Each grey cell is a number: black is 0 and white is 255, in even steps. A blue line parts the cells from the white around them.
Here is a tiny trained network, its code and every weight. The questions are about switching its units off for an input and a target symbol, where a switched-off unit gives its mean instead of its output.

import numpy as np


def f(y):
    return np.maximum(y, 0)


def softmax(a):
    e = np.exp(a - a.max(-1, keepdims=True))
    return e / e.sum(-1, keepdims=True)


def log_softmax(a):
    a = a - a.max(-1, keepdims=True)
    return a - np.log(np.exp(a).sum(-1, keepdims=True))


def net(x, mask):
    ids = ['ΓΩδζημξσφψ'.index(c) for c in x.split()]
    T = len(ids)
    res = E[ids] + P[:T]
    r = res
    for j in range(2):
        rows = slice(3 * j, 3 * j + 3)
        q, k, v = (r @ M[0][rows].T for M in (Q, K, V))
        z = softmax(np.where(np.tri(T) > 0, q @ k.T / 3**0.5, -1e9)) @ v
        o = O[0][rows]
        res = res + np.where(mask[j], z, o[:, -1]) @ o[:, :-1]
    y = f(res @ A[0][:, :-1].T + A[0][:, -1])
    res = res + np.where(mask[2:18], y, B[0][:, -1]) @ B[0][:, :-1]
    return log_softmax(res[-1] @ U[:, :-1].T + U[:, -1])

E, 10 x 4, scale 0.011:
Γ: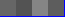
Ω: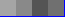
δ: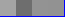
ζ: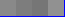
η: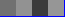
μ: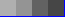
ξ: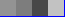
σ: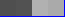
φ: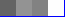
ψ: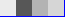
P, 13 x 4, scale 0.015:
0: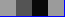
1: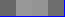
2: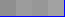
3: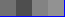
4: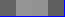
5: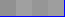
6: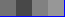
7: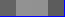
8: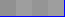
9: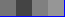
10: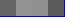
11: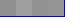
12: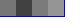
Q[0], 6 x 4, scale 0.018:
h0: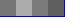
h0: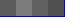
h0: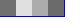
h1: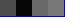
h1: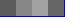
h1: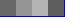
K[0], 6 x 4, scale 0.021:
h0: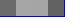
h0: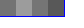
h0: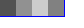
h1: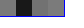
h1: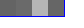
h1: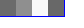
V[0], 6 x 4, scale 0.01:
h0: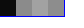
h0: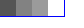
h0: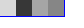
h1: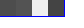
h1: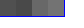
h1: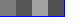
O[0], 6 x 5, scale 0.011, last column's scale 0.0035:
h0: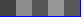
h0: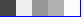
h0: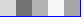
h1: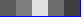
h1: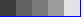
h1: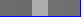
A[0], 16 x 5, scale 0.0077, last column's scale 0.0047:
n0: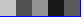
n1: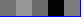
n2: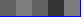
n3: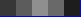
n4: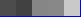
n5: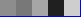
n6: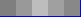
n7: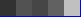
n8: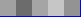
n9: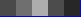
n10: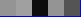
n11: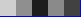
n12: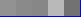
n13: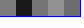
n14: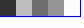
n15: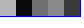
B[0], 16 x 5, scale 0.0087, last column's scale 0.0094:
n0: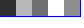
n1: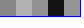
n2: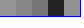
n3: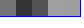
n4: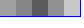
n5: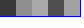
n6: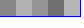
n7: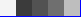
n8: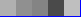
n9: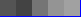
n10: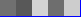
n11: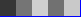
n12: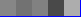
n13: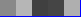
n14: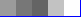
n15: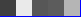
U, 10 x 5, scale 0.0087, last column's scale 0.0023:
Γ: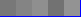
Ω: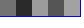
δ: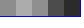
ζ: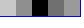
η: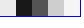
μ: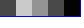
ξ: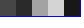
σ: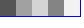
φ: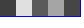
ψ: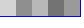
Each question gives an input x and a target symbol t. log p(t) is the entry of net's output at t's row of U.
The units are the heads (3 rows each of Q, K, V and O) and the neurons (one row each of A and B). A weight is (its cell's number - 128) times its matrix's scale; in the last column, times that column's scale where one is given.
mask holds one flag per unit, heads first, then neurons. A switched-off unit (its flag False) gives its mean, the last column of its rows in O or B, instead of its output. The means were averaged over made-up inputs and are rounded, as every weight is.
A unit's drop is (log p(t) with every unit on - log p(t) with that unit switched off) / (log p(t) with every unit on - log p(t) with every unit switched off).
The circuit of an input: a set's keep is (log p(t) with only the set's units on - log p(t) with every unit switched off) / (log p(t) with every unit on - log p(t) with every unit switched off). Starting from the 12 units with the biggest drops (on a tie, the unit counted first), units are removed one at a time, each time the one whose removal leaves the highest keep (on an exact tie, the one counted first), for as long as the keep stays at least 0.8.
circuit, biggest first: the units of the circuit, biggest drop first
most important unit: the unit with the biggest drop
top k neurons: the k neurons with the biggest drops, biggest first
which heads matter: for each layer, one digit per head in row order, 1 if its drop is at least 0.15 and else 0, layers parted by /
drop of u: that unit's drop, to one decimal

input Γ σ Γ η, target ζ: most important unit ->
h0
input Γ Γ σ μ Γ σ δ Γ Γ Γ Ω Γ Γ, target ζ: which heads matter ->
10
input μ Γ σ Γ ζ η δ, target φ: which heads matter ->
10
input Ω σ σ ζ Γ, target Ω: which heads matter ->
11
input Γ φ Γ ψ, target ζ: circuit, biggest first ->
n15, h0, h1
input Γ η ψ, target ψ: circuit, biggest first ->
h0, n8, n6
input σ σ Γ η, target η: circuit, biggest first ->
n15, n7, h1
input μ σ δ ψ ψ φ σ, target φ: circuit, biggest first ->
h0, n15, n0, n13
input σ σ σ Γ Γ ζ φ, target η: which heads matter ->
01
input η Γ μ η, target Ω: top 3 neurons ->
n11, n10, n14
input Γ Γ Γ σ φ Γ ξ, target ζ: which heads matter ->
10
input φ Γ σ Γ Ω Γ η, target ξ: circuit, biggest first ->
n11, n10, h1, n8
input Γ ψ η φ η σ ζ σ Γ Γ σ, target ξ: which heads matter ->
11
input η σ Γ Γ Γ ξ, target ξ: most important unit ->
n11
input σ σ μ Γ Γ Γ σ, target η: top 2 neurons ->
n11, n15
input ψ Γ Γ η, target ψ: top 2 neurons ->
n8, n11
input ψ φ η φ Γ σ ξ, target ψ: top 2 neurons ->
n8, n11
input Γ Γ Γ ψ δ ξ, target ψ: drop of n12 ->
0.1
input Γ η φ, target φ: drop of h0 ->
1.6
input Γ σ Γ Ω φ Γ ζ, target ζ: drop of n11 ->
-0.1
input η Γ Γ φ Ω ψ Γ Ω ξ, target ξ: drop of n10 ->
0.6
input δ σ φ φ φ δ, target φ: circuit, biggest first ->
h0
